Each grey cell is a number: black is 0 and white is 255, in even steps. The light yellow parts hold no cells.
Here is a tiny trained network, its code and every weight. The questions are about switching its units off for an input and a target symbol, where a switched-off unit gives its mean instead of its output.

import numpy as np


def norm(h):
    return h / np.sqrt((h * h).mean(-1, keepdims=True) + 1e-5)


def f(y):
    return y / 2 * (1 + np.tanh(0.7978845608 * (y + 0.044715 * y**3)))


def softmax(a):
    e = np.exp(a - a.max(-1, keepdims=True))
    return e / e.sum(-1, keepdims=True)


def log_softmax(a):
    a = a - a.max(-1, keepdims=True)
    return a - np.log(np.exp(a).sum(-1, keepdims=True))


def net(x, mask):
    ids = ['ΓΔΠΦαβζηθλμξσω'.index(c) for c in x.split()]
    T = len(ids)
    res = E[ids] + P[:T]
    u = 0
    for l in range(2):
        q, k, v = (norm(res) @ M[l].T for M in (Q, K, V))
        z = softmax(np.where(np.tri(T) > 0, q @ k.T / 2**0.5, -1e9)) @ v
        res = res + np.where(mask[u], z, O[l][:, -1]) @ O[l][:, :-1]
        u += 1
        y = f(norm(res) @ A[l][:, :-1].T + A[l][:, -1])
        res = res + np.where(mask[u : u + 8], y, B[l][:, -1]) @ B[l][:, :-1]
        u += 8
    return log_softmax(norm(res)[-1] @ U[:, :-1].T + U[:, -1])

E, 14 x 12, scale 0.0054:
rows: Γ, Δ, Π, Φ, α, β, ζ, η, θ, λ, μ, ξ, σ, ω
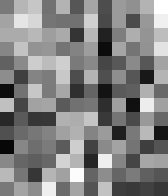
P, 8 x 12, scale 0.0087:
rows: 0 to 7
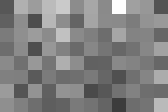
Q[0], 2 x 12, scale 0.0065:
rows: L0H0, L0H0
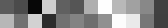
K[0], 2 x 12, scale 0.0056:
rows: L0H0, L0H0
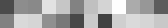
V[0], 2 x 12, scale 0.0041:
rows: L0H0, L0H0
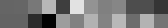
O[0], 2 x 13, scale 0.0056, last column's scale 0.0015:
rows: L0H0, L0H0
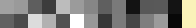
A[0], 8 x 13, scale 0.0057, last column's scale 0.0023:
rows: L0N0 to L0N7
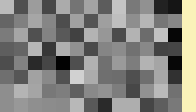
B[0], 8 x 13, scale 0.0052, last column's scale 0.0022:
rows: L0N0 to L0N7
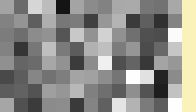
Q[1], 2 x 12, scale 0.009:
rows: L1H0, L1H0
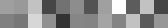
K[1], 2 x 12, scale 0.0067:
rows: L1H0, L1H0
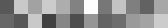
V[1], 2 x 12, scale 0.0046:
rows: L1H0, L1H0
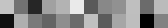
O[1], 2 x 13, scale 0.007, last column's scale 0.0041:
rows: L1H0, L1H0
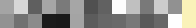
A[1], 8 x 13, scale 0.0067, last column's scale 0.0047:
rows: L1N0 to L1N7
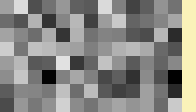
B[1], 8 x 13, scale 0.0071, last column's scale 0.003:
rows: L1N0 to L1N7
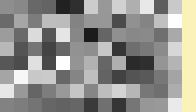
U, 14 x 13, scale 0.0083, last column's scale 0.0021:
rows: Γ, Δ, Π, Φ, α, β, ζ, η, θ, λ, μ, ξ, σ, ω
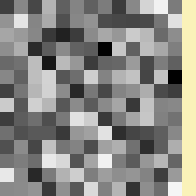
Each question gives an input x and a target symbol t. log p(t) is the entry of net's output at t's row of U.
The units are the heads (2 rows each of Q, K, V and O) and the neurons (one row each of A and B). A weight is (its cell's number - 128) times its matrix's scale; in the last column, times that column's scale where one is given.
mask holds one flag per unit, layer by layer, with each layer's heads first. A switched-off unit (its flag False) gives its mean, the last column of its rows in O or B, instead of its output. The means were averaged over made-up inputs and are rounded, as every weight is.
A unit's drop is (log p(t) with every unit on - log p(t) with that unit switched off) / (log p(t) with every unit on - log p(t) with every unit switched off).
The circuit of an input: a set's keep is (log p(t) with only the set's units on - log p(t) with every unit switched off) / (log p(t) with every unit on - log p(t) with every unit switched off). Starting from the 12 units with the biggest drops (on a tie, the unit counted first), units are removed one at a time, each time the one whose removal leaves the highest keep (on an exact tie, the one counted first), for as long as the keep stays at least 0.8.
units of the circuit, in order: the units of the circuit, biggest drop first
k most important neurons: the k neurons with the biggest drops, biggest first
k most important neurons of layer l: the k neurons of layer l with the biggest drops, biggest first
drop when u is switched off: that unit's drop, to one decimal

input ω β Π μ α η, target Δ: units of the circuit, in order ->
L0H0, L1N5
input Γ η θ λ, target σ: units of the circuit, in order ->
L1N6, L1H0, L0H0
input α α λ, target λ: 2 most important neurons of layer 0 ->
L0N3, L0N0
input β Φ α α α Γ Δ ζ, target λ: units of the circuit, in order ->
L1H0, L1N6
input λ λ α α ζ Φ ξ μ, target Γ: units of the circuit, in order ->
L1H0, L1N7
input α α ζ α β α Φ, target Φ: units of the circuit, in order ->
L0N7, L0N2
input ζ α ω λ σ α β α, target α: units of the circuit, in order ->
L1N2
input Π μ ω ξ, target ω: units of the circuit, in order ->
L1N4, L1N0
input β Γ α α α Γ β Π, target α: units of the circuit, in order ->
L1N2, L0N2
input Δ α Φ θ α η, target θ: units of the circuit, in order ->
L0H0, L0N5
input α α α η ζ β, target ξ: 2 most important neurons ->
L0N3, L0N0
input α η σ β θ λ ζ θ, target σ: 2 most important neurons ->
L1N6, L0N4
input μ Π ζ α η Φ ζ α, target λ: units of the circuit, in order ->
L1H0, L0N2
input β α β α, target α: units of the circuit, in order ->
L1N2, L1H0
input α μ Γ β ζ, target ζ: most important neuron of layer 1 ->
L1N3
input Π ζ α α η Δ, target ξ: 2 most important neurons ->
L0N4, L0N6
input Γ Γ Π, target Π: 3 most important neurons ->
L1N3, L1N4, L1N1
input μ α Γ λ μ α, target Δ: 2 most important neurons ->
L0N1, L1N5
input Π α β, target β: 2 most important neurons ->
L0N0, L1N1
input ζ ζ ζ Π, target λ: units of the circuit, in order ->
L1H0
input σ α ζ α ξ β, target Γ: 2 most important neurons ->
L0N5, L1N7
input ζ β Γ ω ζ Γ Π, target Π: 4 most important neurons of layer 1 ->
L1N4, L1N1, L1N3, L1N2
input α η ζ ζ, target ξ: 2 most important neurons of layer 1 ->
L1N6, L1N3
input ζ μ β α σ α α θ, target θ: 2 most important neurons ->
L0N5, L0N7
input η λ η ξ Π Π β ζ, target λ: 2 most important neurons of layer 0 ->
L0N4, L0N7
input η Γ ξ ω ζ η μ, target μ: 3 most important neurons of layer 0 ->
L0N1, L0N7, L0N3
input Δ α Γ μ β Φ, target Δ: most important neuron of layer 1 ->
L1N5
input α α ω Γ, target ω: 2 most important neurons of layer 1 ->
L1N4, L1N0
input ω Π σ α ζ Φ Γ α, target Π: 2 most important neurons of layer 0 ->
L0N3, L0N2
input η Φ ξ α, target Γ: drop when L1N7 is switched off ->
0.2
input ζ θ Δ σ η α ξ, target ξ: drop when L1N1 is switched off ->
0.3
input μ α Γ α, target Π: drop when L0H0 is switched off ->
1.3
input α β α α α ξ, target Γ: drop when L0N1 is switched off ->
0.0
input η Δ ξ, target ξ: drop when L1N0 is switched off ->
0.1
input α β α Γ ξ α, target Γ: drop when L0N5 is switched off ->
0.1
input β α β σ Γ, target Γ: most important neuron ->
L1N1
